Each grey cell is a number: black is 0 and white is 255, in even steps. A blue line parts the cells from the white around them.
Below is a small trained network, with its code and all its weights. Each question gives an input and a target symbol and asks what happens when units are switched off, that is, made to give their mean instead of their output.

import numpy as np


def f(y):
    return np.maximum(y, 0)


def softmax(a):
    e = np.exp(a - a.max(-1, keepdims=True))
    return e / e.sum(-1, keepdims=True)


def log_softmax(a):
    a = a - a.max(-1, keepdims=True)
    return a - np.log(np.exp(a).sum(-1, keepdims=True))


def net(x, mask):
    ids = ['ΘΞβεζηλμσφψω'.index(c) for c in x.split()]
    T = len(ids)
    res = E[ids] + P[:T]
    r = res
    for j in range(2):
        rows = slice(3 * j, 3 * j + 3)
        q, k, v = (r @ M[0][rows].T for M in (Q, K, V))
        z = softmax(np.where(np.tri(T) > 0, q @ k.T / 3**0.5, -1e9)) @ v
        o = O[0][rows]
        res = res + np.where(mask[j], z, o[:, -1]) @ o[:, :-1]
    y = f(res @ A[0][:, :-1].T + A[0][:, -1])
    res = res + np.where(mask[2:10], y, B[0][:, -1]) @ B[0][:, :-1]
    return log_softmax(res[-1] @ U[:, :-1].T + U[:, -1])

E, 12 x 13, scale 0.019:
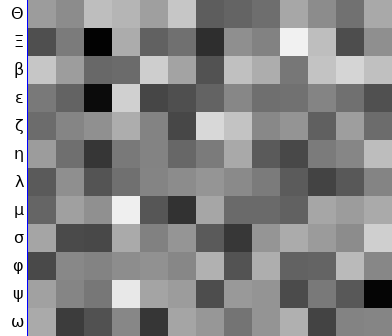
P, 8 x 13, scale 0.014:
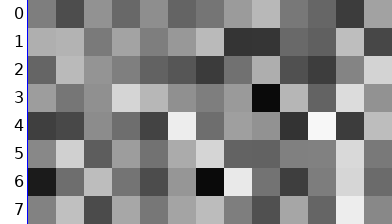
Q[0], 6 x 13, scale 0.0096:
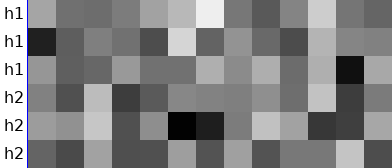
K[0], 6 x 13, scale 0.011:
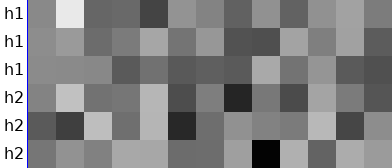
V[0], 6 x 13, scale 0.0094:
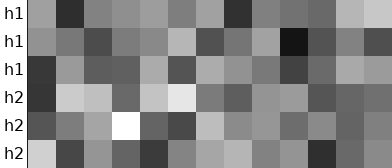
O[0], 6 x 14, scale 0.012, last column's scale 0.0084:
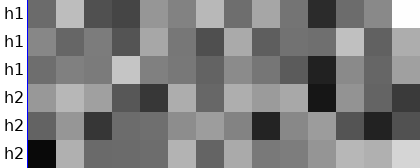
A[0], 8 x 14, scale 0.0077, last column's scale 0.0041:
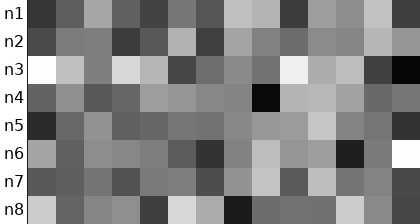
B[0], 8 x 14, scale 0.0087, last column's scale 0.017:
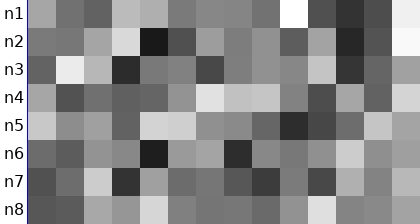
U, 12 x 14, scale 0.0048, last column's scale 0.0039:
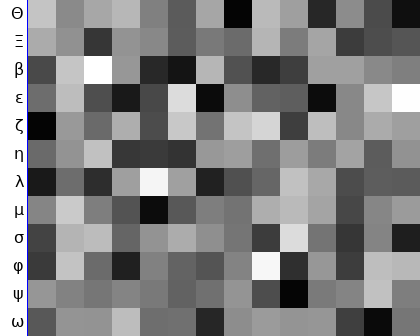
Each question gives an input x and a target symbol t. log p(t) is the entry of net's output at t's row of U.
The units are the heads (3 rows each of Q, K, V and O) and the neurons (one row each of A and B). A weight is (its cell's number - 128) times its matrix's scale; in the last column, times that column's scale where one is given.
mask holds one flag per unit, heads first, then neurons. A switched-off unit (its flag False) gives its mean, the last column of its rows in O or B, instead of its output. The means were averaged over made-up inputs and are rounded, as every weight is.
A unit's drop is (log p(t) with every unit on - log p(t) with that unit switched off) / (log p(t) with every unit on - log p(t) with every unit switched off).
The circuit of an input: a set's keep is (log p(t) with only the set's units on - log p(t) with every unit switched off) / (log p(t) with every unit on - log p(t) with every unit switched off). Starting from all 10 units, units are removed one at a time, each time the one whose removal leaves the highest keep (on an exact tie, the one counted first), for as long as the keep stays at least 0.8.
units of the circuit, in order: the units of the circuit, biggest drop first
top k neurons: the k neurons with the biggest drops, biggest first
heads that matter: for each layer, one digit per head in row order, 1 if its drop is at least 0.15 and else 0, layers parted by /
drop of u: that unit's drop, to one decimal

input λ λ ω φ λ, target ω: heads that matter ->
10
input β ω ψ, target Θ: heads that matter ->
01
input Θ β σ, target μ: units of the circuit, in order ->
[h2 h1]
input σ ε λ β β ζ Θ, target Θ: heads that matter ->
01
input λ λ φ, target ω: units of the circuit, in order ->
[h1 h2 n1 n2]
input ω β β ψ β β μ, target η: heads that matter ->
11
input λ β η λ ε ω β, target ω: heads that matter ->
00
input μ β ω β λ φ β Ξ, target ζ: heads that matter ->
01
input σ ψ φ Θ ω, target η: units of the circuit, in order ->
[h1 h2 n4]
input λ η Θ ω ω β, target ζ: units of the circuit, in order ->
[h2]
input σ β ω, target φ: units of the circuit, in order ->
[h1 n1]
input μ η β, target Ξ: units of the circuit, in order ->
[h2 n4]
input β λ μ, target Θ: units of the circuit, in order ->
[h2 n1]
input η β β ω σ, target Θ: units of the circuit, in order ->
[h2]
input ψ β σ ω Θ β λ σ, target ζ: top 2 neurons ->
[n4 n2]
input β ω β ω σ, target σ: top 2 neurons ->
[n1 n7]
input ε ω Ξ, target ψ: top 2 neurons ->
[n5 n4]
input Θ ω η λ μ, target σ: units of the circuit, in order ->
[n1 h2 n5]
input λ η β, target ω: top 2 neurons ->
[n2 n1]
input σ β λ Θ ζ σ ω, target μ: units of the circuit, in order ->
[h1]
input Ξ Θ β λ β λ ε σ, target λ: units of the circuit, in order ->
[n8 n2]
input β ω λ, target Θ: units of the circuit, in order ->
[h2 n1]
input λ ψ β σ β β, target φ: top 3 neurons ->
[n3 n1 n2]
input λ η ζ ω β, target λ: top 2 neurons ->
[n1 n4]
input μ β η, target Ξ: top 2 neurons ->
[n4 n7]
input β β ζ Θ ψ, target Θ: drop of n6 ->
0.1
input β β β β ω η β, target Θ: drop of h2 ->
0.5
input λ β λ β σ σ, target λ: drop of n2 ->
0.3
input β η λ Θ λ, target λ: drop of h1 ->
0.1
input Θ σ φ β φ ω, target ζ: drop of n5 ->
0.0
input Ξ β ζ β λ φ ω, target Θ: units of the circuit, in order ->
[h2]
